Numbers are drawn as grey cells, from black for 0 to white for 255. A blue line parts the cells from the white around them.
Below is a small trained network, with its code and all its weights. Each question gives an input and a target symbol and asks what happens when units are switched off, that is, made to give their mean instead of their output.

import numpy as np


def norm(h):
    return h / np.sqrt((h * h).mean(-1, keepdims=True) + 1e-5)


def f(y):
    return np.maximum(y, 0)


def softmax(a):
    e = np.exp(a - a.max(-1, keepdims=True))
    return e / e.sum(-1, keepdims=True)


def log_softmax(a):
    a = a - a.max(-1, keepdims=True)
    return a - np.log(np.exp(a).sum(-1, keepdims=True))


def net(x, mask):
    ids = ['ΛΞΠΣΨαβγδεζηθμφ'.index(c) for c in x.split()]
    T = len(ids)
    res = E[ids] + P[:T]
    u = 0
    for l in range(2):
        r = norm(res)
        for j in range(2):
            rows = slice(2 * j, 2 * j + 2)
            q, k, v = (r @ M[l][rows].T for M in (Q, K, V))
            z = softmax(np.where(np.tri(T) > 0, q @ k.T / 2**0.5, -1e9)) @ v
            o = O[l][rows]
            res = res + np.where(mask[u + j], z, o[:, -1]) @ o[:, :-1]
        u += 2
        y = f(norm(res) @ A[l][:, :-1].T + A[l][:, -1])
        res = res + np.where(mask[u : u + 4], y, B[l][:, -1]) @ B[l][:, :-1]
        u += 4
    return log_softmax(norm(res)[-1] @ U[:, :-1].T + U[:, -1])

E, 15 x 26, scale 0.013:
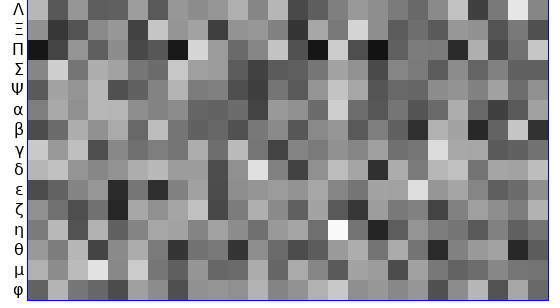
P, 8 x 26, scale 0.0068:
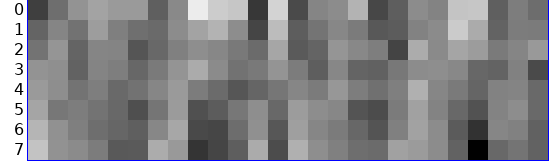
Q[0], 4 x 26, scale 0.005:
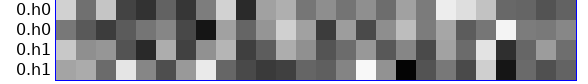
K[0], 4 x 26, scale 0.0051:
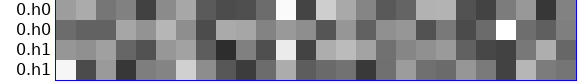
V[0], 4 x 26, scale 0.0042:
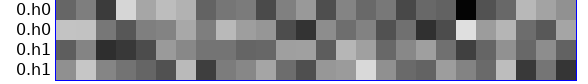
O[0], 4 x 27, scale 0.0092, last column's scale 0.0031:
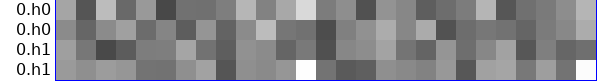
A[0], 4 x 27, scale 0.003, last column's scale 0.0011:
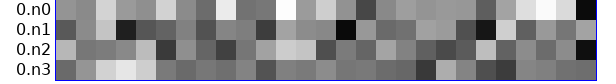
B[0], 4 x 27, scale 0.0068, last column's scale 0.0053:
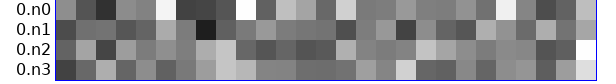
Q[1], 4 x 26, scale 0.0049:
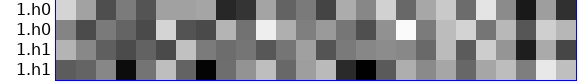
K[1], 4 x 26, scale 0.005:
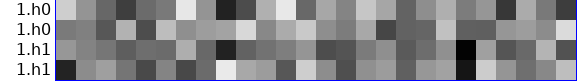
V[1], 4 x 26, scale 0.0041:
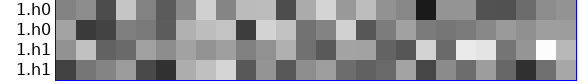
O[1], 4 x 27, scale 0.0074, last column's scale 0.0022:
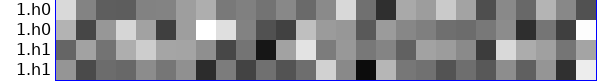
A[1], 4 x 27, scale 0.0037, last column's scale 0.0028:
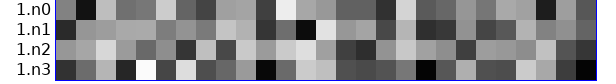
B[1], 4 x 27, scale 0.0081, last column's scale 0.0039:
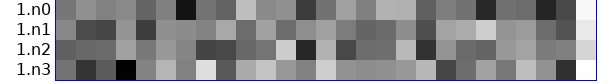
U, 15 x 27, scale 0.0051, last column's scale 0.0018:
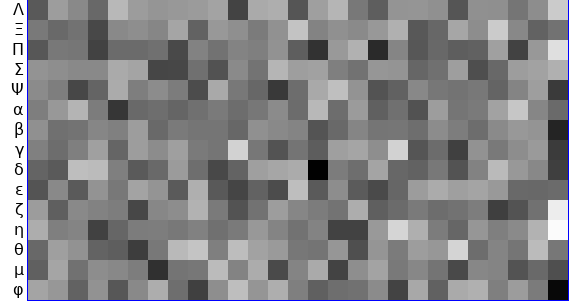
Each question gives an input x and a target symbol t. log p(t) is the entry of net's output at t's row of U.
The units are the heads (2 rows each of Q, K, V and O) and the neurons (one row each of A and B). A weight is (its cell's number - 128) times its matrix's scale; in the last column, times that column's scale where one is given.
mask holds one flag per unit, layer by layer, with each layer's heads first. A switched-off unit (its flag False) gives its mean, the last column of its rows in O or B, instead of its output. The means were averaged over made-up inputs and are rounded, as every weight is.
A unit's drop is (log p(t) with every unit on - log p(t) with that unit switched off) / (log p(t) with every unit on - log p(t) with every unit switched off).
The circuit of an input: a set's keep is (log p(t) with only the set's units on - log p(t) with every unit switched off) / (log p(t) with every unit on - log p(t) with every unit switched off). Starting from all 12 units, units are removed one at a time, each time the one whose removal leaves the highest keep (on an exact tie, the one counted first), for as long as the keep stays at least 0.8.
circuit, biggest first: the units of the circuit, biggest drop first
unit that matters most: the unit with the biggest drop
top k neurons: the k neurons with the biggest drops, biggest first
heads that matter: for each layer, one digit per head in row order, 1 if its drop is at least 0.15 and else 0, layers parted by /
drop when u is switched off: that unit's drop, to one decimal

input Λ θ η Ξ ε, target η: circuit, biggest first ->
1.h0
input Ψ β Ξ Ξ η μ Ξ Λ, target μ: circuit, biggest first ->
0.h1, 0.n0, 1.n0
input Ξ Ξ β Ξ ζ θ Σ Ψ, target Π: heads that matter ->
01 / 10
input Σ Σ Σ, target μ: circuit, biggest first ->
0.h0, 1.h0, 0.h1, 1.n2
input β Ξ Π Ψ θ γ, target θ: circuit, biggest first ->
1.h1, 0.h1
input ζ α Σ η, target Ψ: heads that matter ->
01 / 10
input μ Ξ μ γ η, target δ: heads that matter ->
01 / 00
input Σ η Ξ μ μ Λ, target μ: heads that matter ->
01 / 00
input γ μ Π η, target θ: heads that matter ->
01 / 01
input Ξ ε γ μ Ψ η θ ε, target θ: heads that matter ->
01 / 01
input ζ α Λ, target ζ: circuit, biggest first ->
0.h1, 1.h0, 1.n3
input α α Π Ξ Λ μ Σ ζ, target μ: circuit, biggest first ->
1.n0, 0.n0
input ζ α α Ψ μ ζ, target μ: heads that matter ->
01 / 00
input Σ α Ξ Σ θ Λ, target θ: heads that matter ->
01 / 01
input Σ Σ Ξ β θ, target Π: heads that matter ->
00 / 10
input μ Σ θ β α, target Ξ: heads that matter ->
00 / 01
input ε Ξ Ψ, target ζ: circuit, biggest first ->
1.h0, 1.h1
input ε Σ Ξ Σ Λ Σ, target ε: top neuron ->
1.n1
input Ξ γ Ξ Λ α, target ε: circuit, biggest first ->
0.h1, 1.n1
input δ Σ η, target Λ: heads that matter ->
00 / 01
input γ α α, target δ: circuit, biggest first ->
0.h1, 1.n2
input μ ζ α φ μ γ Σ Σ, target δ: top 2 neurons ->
1.n2, 0.n3
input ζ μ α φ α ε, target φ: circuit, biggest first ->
0.h1
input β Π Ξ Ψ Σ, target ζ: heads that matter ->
00 / 00
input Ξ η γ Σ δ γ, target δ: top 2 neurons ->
0.n3, 1.n2
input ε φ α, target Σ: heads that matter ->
10 / 11
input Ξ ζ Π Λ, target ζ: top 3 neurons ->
0.n3, 1.n3, 0.n0
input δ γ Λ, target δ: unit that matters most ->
1.h1
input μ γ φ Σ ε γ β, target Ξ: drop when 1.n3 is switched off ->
0.9
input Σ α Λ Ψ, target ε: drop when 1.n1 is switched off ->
0.2
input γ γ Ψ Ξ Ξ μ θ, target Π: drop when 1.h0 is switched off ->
0.2
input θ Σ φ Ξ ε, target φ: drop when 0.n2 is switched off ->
0.1
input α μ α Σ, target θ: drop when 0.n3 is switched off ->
0.0
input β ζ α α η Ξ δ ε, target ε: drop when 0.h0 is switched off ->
0.9
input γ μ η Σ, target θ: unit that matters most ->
0.h1
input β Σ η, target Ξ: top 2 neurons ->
1.n3, 0.n0
